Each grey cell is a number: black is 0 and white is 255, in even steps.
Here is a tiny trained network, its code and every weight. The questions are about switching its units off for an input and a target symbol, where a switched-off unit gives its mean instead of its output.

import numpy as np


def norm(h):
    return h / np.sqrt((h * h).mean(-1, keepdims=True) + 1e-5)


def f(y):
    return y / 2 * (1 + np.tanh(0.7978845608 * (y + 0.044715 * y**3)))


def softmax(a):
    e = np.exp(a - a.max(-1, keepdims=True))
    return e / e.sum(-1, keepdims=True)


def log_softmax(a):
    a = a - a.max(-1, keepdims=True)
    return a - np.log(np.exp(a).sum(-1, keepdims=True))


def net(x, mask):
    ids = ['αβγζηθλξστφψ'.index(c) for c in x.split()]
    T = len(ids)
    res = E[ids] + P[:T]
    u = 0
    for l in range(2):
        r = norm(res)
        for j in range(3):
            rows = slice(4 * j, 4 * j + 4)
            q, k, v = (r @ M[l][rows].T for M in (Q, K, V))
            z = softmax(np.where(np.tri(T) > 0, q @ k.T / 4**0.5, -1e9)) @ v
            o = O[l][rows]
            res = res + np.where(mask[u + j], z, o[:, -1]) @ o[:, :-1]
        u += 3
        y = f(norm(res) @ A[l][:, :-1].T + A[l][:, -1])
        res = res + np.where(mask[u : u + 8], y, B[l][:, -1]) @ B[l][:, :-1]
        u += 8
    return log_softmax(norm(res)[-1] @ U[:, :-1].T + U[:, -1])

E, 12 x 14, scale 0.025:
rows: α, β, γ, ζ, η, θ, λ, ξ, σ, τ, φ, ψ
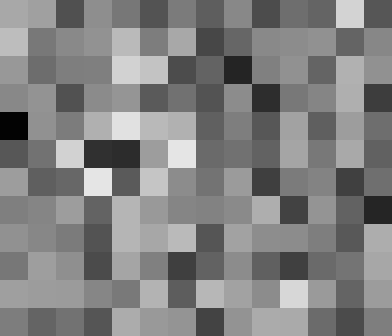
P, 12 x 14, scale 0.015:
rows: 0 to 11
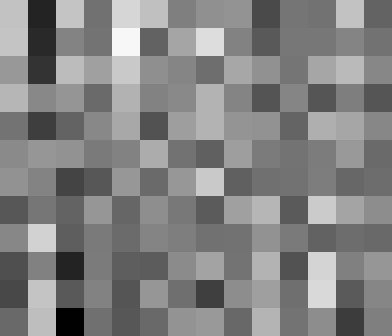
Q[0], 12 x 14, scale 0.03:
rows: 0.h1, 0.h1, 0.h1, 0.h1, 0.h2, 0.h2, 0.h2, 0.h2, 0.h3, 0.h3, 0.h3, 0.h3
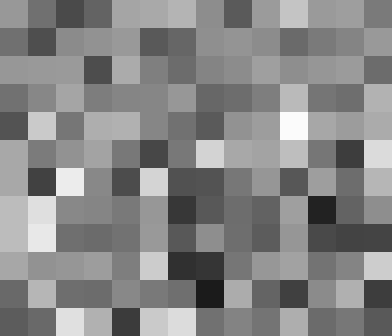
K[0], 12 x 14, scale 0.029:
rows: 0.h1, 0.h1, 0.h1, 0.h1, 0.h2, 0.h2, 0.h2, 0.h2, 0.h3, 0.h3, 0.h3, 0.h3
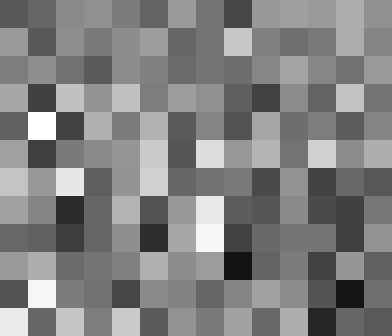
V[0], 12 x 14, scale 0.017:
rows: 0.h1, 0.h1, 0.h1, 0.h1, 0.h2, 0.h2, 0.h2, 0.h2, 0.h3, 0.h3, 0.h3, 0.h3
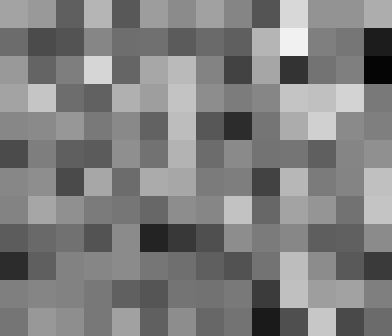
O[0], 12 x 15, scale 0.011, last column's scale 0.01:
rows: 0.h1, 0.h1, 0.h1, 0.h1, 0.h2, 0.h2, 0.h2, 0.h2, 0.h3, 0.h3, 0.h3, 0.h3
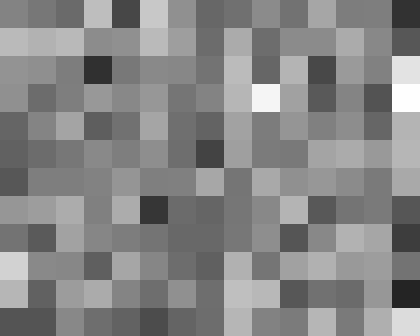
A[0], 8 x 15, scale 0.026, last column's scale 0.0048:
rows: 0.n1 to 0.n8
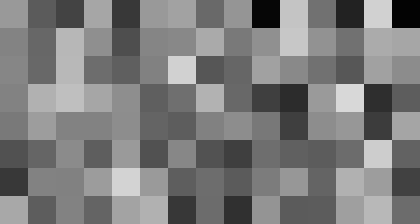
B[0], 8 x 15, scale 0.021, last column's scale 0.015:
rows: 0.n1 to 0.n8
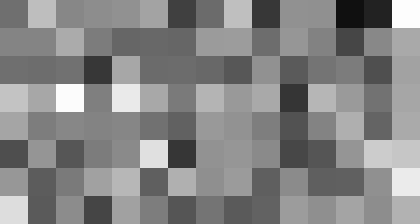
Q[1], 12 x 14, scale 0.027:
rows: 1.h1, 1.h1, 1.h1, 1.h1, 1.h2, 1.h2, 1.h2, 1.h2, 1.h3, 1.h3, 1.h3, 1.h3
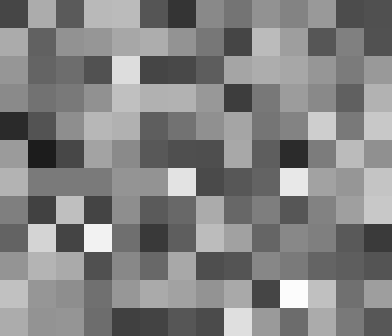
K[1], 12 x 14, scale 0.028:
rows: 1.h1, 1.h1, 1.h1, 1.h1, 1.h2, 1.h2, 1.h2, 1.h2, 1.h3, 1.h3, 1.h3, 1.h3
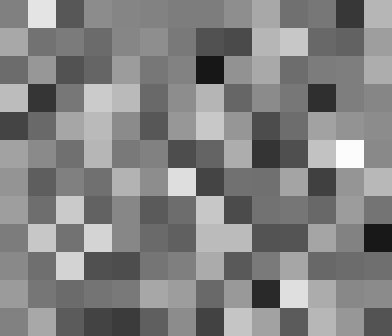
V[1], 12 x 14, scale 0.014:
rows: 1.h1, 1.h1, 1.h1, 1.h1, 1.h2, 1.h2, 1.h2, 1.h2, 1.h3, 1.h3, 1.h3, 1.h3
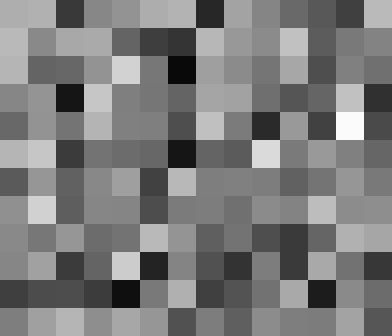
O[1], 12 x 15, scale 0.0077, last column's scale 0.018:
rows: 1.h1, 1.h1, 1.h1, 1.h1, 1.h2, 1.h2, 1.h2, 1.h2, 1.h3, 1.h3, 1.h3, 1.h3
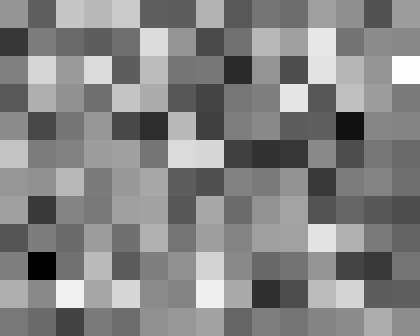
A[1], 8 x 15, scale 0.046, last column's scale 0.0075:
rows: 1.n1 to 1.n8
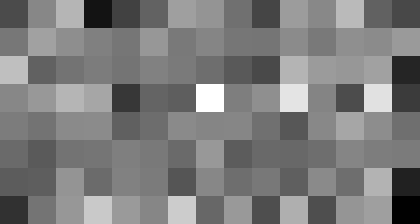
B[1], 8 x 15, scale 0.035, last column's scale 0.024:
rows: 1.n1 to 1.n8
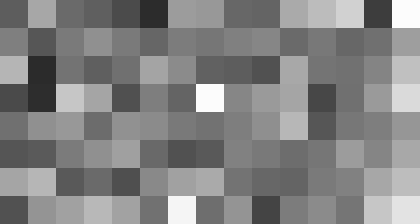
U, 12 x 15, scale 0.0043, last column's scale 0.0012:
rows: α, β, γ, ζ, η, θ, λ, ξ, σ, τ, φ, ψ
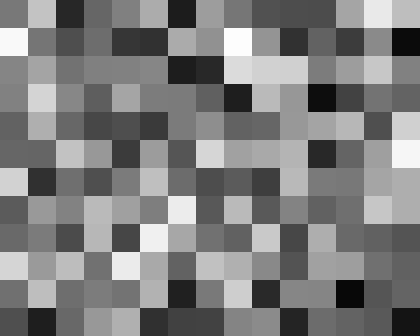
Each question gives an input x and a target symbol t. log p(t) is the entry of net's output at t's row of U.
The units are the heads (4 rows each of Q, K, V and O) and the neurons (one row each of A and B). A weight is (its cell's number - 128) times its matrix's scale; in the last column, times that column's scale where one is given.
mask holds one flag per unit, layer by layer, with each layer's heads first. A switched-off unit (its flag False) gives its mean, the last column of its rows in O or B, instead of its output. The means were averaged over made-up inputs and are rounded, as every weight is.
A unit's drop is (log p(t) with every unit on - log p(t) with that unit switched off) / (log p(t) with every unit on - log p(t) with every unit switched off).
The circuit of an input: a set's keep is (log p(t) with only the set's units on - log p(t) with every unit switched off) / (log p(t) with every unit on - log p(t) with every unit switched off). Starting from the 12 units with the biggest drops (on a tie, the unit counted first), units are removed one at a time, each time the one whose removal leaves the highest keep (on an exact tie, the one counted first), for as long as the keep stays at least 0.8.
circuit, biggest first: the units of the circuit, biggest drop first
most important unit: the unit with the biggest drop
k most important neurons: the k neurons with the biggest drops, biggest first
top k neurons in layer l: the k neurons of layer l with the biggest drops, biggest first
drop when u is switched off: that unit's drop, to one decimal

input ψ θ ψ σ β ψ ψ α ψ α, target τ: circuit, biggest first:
[0.n4; 0.h1]
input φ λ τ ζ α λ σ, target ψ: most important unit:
0.h3
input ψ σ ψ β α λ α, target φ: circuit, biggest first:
[0.n1; 0.h1]
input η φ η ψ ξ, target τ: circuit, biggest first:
[0.h1; 0.n4]
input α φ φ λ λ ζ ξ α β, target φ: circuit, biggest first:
[0.h2; 0.n1]
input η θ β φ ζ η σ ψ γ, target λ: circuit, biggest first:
[0.n8; 1.n3]
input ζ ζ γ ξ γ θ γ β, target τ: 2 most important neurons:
[1.n1; 1.n8]
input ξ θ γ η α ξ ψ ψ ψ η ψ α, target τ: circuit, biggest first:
[0.h1; 0.n4]
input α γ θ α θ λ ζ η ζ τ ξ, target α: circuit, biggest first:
[0.h1; 1.n7; 0.n6]
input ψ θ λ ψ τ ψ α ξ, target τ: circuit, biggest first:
[0.n4; 0.h1]
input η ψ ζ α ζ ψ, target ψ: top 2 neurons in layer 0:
[0.n3; 0.n6]
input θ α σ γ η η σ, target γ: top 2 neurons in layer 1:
[1.n1; 1.n8]
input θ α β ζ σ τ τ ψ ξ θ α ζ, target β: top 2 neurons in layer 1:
[1.n1; 1.n8]
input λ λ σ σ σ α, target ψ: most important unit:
0.h1
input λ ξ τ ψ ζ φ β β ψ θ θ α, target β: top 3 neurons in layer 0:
[0.n1; 0.n8; 0.n6]
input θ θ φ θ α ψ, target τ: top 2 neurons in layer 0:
[0.n1; 0.n3]
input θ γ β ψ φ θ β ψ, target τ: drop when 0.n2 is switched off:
0.0
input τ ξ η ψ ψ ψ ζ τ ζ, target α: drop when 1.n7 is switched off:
0.2
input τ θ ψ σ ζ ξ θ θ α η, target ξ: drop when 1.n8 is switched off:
0.1
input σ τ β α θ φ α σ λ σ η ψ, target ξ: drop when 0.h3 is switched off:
0.1
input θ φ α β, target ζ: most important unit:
1.n1
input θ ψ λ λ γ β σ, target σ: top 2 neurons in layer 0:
[0.n1; 0.n8]
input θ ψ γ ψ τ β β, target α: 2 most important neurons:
[0.n6; 1.n7]
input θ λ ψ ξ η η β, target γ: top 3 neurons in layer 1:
[1.n1; 1.n8; 1.n4]
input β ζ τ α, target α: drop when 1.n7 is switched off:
0.2
